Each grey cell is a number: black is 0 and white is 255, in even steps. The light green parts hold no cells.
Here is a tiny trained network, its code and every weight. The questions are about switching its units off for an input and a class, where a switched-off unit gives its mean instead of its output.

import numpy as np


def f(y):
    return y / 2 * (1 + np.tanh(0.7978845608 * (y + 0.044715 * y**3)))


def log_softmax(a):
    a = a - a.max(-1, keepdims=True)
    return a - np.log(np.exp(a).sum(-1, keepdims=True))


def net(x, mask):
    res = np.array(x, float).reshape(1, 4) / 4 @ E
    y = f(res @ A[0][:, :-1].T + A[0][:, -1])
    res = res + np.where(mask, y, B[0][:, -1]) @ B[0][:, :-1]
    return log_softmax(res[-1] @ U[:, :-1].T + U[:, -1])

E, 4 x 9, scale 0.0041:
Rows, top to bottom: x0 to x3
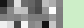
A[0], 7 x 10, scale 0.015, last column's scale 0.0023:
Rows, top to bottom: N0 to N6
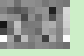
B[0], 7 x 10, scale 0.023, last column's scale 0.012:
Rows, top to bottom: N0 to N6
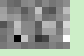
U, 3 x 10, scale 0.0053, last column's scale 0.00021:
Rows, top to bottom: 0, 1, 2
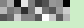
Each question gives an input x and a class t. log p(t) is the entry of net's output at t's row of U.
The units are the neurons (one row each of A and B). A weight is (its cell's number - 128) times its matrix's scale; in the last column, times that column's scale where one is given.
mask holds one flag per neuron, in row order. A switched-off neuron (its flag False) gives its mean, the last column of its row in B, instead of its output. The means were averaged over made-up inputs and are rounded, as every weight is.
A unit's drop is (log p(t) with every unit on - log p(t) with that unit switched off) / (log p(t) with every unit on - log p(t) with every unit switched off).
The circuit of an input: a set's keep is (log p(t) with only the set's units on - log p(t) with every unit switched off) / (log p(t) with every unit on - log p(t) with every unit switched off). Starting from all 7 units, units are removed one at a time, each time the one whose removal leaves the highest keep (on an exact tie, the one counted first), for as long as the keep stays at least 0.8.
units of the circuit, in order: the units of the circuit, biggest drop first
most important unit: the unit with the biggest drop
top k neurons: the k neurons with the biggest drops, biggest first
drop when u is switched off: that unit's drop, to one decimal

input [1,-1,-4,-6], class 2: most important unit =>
N3
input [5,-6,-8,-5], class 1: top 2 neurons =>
N1, N2
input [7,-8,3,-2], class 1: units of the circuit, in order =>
N1, N5
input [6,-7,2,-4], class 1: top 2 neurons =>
N1, N2
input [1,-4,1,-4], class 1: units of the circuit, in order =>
N5, N1
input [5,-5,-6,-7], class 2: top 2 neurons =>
N3, N4
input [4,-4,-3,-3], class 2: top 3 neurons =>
N5, N3, N4
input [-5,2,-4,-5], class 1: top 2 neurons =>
N5, N3
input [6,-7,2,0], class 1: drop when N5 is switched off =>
0.5
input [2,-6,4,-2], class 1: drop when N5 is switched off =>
0.3
